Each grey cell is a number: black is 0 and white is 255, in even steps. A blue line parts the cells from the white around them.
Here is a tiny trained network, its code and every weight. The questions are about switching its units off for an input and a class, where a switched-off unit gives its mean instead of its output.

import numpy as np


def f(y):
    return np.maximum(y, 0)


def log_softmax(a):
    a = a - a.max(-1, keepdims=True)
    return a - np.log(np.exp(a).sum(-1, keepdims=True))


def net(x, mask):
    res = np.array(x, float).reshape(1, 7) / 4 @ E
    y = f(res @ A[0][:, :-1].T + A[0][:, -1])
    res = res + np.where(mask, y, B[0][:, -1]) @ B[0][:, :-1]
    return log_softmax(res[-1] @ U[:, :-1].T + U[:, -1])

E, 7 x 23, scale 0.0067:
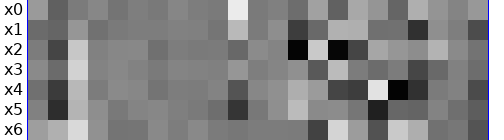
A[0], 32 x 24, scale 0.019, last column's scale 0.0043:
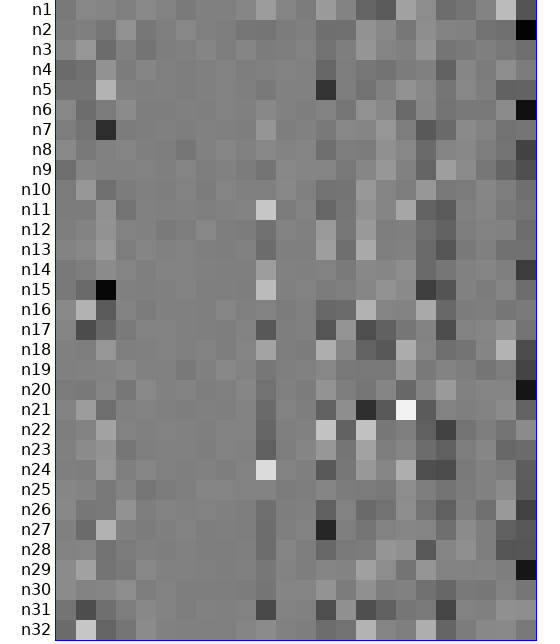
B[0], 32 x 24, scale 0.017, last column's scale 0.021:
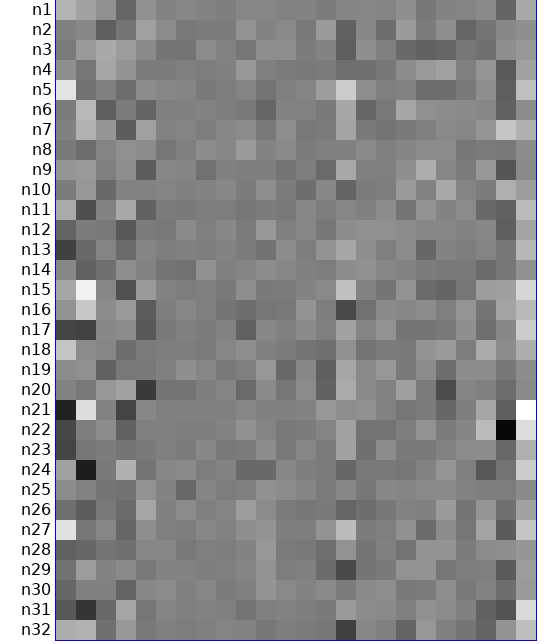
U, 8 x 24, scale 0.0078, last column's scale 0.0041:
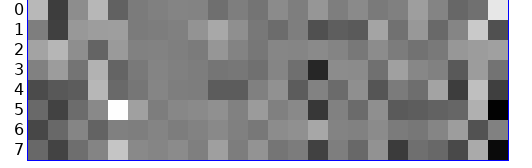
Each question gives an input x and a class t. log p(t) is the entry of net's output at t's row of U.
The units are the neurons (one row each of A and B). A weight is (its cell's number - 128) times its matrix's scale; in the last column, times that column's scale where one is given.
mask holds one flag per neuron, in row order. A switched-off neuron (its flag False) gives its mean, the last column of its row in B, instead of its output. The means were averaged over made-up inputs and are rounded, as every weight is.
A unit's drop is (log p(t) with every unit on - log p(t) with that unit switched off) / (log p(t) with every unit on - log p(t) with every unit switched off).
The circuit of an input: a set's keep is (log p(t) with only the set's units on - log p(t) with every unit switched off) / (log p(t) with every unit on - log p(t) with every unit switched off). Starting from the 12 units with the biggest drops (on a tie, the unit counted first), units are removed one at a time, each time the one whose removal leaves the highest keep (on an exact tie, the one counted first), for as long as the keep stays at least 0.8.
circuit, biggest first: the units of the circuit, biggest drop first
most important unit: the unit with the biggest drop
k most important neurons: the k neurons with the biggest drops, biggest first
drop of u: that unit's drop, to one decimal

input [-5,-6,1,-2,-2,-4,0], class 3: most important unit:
n15
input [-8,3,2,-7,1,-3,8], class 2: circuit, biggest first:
(n31 n17)
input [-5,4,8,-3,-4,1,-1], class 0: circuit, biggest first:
(n22 n21)
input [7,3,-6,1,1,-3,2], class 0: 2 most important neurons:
(n24 n21)
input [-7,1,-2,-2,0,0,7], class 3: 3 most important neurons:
(n32 n16 n21)
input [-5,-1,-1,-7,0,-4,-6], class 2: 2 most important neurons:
(n15 n22)
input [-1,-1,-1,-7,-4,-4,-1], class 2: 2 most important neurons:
(n24 n31)
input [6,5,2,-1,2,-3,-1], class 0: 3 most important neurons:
(n24 n11 n22)
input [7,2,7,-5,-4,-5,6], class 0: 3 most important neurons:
(n15 n7 n21)
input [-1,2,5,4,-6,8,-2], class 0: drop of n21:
0.4
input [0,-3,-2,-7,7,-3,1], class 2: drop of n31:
0.2
